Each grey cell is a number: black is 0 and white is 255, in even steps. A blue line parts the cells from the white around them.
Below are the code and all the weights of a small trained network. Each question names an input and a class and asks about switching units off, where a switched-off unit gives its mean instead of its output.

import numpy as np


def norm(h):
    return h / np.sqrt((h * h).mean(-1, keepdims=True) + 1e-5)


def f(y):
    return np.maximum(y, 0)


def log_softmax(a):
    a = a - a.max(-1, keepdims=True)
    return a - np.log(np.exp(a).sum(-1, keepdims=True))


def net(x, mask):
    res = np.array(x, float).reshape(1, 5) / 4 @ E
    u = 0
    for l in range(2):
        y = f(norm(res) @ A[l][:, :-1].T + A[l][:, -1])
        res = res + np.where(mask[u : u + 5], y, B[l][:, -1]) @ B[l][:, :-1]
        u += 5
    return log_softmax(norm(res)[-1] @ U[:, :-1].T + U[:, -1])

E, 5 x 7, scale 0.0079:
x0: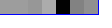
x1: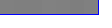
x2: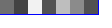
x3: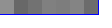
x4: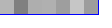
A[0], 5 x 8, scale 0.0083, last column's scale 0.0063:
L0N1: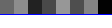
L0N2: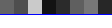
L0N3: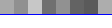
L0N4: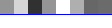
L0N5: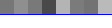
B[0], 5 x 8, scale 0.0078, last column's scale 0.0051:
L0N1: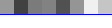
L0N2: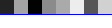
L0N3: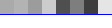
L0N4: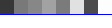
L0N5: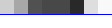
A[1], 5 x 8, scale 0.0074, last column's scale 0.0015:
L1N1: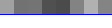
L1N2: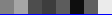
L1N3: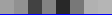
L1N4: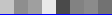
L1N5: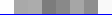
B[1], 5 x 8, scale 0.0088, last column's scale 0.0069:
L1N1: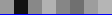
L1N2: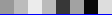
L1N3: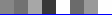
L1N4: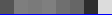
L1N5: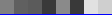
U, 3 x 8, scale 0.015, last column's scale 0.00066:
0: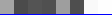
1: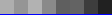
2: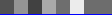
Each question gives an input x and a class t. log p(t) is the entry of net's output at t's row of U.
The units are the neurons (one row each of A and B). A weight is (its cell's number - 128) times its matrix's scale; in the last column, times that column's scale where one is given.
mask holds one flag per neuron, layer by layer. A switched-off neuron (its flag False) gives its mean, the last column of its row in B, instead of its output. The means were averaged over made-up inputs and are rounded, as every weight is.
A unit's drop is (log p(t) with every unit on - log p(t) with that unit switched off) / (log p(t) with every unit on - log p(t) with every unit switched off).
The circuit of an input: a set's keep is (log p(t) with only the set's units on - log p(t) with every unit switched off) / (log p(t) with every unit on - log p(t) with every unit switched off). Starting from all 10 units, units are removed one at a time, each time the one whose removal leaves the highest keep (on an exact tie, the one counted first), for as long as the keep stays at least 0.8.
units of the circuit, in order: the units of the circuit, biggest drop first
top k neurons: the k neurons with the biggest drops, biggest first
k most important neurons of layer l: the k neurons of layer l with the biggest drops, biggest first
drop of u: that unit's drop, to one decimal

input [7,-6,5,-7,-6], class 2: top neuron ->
[L0N2]
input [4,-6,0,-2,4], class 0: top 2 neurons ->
[L1N5, L0N4]
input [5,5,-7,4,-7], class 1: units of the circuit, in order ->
[L1N2, L1N3]
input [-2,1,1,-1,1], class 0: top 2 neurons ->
[L0N5, L1N5]
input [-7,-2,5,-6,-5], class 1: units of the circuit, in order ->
[L1N2, L0N5]
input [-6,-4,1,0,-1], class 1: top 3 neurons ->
[L0N5, L1N2, L0N2]
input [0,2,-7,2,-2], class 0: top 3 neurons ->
[L1N3, L0N3, L0N1]
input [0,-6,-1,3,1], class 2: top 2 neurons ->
[L0N5, L1N2]
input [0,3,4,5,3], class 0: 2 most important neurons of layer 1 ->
[L1N5, L1N2]
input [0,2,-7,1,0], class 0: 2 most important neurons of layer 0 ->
[L0N3, L0N2]
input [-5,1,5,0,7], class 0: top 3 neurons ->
[L1N5, L1N2, L0N5]
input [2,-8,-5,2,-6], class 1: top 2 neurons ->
[L1N2, L1N5]
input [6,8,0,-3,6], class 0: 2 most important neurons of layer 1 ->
[L1N5, L1N2]
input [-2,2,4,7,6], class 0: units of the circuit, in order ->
[L1N5]
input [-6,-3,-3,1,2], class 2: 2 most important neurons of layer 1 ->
[L1N5, L1N3]
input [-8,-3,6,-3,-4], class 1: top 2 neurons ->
[L0N5, L1N2]
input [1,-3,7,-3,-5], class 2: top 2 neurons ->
[L0N2, L1N3]
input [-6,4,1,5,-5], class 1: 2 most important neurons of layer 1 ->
[L1N2, L1N5]
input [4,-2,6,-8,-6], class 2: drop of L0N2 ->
0.9
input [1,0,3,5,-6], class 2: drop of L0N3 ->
0.0
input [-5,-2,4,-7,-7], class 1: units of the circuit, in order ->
[L1N2]
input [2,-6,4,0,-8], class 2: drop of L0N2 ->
1.3
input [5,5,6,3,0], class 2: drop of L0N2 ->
0.9
